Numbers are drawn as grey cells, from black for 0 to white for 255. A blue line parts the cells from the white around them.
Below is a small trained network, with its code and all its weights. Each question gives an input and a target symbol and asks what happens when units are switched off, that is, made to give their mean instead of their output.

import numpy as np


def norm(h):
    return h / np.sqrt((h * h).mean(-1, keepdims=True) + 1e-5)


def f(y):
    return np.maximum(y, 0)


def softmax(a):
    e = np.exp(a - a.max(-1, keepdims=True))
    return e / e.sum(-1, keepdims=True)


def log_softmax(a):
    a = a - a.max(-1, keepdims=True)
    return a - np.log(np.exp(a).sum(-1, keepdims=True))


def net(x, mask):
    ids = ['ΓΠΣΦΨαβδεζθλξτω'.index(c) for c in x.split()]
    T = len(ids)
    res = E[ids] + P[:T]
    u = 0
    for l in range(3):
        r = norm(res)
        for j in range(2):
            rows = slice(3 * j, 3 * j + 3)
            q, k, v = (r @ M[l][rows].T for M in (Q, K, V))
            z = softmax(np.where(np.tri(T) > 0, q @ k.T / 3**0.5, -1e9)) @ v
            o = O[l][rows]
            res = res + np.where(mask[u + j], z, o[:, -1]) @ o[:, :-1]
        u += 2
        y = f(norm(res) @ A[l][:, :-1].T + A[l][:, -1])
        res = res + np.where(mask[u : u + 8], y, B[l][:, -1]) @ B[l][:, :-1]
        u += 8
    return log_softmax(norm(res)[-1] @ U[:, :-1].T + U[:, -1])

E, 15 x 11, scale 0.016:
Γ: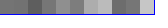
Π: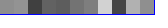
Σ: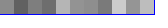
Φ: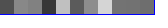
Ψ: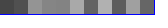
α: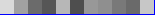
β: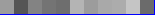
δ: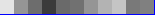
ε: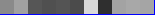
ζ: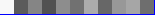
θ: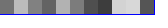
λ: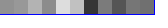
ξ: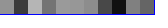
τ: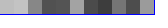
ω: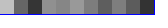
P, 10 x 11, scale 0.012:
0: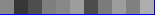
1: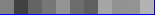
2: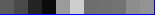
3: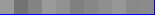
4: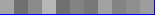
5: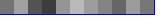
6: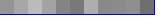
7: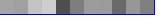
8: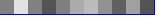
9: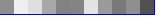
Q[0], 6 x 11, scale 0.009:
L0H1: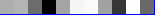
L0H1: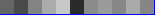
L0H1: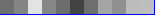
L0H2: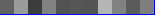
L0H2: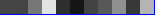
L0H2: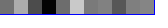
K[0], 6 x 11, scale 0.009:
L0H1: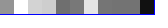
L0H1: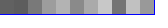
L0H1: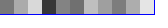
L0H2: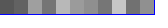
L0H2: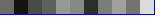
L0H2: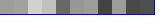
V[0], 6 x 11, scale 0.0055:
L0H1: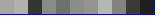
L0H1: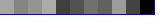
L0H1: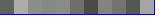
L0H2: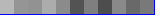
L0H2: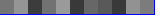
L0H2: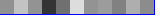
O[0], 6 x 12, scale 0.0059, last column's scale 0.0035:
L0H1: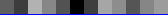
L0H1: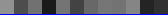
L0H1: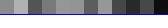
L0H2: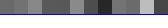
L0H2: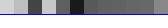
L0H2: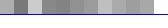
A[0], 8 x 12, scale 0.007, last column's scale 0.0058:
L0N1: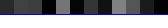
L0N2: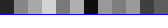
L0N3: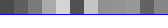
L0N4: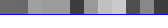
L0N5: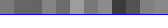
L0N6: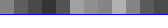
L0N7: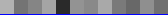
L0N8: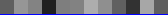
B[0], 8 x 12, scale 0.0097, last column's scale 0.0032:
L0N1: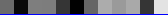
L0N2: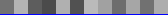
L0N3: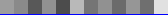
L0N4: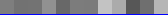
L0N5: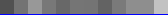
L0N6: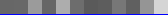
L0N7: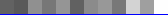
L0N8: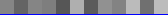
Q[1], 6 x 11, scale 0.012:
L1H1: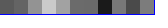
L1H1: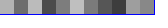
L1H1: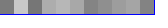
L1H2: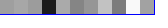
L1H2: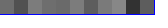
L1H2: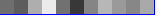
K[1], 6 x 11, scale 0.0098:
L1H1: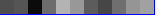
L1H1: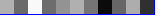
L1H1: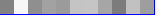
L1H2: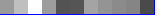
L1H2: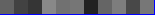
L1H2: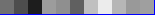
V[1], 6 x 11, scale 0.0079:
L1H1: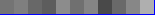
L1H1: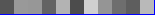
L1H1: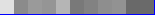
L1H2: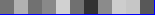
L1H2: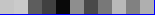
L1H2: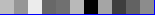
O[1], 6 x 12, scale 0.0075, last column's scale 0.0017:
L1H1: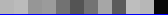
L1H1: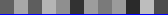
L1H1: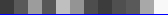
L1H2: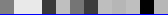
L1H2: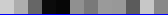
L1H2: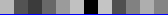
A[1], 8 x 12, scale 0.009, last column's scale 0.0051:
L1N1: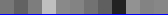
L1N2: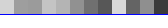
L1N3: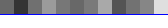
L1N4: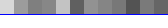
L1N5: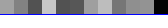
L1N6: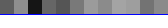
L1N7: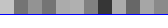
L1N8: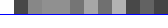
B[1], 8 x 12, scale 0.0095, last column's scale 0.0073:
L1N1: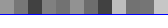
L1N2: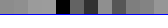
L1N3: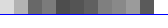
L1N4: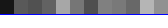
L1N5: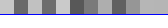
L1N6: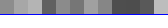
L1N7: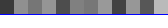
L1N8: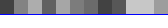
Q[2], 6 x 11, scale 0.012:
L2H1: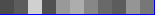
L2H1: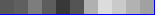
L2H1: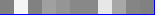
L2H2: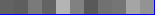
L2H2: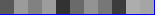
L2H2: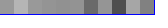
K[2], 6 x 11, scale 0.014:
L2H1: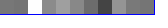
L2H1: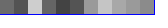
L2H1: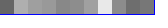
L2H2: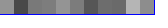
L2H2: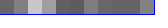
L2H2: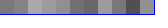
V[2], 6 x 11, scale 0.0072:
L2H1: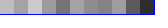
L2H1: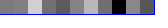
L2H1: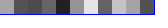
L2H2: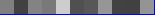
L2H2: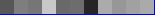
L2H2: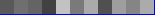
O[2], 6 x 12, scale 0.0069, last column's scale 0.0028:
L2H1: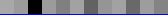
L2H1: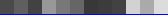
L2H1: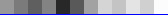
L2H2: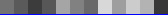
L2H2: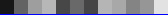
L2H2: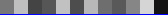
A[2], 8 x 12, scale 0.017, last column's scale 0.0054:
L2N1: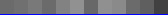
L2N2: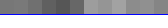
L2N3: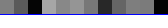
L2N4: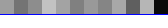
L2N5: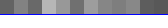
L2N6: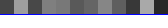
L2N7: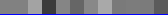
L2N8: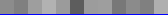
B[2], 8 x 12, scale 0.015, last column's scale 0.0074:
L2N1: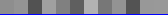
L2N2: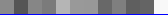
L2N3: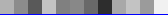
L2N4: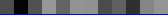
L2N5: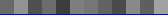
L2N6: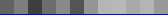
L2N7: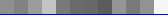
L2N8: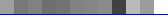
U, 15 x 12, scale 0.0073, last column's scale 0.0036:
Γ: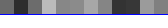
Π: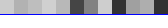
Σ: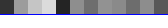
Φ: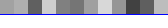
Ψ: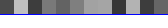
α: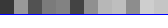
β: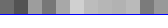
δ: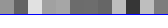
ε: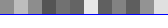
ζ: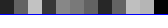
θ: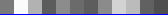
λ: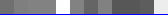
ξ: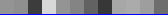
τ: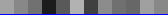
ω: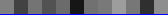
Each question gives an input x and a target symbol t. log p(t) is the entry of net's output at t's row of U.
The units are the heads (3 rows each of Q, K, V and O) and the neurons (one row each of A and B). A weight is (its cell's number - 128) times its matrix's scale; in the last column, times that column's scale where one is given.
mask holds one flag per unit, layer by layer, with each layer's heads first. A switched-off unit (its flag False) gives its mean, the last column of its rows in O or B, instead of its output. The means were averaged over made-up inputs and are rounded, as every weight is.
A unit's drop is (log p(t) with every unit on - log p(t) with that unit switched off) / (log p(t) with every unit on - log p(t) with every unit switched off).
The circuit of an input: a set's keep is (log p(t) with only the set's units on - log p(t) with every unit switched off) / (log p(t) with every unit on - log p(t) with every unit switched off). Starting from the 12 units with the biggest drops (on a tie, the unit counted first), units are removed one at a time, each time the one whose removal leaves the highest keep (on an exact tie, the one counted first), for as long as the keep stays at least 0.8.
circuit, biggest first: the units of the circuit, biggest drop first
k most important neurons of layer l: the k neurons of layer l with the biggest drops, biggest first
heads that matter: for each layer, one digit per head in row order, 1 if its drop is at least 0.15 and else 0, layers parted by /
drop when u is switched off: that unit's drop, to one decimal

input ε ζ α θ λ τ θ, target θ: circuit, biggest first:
(L1H2)
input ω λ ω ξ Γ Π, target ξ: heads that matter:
00 / 01 / 00
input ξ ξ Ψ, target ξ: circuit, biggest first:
(L1H2, L2N3)
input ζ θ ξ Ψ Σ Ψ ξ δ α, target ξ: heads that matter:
00 / 01 / 00
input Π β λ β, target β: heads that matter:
00 / 00 / 00
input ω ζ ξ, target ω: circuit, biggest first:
(L0N1, L0H1)
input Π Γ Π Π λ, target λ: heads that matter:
00 / 01 / 10
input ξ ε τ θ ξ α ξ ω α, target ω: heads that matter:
10 / 00 / 00
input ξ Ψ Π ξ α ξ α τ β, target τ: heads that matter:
00 / 01 / 00
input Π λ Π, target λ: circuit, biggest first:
(L1H2, L2H1)
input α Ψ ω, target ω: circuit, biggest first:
(L0N1, L0H1)
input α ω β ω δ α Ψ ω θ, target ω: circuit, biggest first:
(L0H1, L0N1)
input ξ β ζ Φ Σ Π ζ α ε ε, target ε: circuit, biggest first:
(L1H2, L2H2, L2N3)
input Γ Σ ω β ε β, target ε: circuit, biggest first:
(L1H2, L2H2)
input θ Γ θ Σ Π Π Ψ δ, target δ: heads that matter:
00 / 10 / 00
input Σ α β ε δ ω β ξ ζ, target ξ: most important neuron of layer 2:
(L2N3)
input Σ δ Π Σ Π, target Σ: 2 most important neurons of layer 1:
(L1N2, L1N5)
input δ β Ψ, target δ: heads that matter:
00 / 00 / 00
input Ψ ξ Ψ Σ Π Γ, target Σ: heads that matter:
10 / 00 / 01
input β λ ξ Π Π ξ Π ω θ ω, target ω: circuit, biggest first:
(L0H1)
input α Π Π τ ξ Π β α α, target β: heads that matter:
01 / 00 / 00
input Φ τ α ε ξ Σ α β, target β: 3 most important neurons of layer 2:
(L2N2, L2N3, L2N7)
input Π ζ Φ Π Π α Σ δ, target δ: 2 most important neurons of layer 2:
(L2N7, L2N2)
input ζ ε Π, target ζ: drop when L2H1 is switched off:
0.2
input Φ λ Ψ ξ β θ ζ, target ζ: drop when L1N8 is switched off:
0.1
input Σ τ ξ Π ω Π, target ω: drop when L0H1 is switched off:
1.4
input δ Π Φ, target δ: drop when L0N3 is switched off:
0.0
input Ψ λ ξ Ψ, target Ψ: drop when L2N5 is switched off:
0.2
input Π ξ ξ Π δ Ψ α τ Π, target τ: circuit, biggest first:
(L1H2)
